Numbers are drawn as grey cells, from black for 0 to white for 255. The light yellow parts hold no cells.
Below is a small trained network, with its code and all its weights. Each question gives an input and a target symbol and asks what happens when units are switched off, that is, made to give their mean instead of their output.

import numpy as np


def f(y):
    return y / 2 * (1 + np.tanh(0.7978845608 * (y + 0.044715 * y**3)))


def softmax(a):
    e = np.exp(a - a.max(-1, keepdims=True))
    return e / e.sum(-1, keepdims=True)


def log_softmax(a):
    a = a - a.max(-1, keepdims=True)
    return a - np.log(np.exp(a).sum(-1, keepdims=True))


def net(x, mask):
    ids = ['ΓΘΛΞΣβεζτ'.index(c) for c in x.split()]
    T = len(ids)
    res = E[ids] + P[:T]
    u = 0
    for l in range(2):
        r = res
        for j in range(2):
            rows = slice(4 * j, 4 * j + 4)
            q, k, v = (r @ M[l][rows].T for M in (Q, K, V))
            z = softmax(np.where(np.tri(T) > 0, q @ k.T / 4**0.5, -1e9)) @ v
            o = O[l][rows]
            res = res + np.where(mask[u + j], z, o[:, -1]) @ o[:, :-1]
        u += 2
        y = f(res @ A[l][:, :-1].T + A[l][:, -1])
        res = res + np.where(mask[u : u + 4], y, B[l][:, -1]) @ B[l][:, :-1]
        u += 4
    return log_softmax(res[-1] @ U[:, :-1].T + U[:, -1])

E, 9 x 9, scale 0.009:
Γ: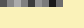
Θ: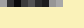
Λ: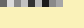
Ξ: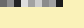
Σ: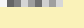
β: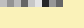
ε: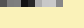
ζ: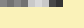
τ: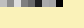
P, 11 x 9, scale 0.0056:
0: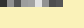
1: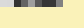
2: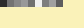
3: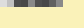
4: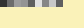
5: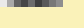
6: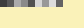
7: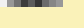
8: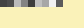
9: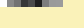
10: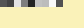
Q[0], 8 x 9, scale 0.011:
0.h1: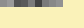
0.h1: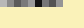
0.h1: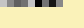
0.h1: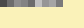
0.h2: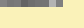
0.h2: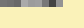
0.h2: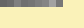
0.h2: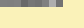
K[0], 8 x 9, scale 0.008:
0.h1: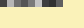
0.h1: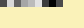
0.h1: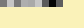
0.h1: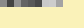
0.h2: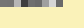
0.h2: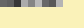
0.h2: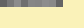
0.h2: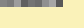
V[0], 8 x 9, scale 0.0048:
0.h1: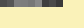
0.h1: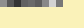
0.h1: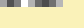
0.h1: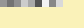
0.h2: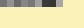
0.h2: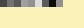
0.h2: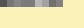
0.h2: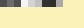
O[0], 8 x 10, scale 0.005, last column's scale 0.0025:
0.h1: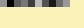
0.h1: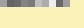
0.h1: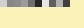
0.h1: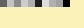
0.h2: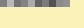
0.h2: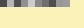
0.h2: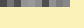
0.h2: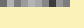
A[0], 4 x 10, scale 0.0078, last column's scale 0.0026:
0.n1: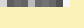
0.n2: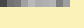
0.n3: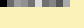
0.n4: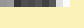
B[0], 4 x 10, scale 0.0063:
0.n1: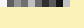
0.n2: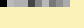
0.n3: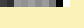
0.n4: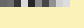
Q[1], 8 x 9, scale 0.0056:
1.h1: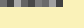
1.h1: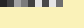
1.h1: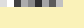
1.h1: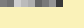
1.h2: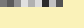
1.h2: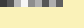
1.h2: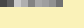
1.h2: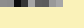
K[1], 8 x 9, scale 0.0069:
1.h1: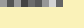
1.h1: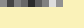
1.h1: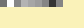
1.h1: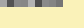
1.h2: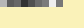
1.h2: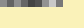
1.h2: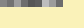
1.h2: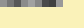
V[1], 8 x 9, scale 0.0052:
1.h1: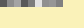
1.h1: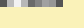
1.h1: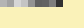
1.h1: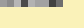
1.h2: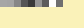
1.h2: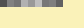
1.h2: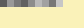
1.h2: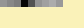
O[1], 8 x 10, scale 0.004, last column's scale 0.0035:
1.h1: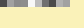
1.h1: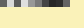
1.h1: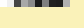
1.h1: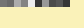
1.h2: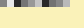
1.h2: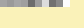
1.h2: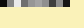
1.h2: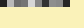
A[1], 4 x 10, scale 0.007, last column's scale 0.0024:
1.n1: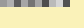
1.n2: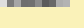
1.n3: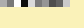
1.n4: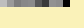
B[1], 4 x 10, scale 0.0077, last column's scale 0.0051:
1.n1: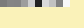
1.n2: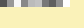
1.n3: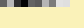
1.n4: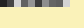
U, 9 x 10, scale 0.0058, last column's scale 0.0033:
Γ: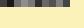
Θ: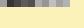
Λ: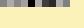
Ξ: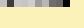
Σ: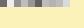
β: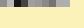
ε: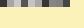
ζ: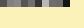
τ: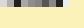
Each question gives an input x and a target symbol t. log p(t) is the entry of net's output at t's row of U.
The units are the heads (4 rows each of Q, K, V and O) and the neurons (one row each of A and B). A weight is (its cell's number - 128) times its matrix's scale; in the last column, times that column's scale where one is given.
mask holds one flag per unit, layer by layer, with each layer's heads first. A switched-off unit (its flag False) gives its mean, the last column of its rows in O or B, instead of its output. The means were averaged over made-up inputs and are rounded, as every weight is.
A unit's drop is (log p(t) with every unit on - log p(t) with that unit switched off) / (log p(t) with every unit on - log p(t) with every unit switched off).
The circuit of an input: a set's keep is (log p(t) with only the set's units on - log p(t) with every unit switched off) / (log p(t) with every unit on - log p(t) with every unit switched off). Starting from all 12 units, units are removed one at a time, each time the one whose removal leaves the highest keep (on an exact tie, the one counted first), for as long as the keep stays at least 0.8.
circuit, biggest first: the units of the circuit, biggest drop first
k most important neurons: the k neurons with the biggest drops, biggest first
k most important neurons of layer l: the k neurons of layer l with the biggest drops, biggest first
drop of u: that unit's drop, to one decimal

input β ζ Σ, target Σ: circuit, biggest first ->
0.h1
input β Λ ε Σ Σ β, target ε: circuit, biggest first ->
1.n2, 1.n4, 0.n1, 0.n3
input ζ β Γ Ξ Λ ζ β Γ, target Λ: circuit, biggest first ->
1.n1, 0.n4, 0.h1
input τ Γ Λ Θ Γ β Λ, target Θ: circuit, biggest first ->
1.h1, 0.n4, 0.h1
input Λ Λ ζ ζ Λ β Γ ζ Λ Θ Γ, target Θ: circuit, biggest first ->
1.h1, 0.n4, 0.h1
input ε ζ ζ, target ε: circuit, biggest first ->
1.h1, 0.h1, 1.h2
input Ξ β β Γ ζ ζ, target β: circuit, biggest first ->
1.n3, 0.n4, 1.h1, 0.n1
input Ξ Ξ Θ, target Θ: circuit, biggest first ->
1.h1, 0.n4
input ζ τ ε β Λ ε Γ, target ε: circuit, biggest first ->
1.h2, 0.h1, 1.h1
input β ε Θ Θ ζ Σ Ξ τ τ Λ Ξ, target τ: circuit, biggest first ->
0.h2, 1.h1, 1.h2
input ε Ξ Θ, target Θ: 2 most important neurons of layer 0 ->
0.n4, 0.n2
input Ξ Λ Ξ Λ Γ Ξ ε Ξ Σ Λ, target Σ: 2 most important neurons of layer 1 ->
1.n1, 1.n2
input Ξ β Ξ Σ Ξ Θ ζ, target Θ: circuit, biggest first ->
1.h1, 0.n4
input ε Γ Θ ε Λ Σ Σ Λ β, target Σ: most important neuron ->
0.n3
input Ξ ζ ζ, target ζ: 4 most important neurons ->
1.n3, 0.n4, 0.n3, 0.n2
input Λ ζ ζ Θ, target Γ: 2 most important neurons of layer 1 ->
1.n4, 1.n1
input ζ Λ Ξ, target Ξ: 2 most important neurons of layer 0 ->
0.n3, 0.n4
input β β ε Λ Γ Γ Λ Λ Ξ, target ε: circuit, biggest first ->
1.h1, 0.h1, 1.h2
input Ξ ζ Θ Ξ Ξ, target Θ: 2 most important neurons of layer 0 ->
0.n4, 0.n1
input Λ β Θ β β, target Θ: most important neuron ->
0.n4
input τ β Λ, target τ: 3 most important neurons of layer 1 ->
1.n2, 1.n4, 1.n3
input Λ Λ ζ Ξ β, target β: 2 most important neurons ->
1.n3, 0.n4
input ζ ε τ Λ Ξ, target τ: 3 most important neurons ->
1.n2, 0.n3, 1.n4
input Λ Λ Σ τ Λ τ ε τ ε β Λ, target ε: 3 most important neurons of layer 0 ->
0.n3, 0.n1, 0.n4
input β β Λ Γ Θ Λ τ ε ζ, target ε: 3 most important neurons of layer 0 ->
0.n3, 0.n2, 0.n1
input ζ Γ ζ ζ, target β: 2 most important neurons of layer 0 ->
0.n4, 0.n1
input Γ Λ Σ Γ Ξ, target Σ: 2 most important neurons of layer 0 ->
0.n2, 0.n1
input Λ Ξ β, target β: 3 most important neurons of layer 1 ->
1.n3, 1.n4, 1.n2
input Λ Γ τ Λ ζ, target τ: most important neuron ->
1.n2
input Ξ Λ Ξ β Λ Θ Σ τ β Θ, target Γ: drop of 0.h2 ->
-0.1
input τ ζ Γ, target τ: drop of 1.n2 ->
0.2
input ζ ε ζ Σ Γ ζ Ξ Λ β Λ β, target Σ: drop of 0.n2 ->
0.1
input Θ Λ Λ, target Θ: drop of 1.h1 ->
0.8
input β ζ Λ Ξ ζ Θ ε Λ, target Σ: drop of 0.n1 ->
0.2
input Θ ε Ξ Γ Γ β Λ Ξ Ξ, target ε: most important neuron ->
0.n3
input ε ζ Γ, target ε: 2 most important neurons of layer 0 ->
0.n1, 0.n4
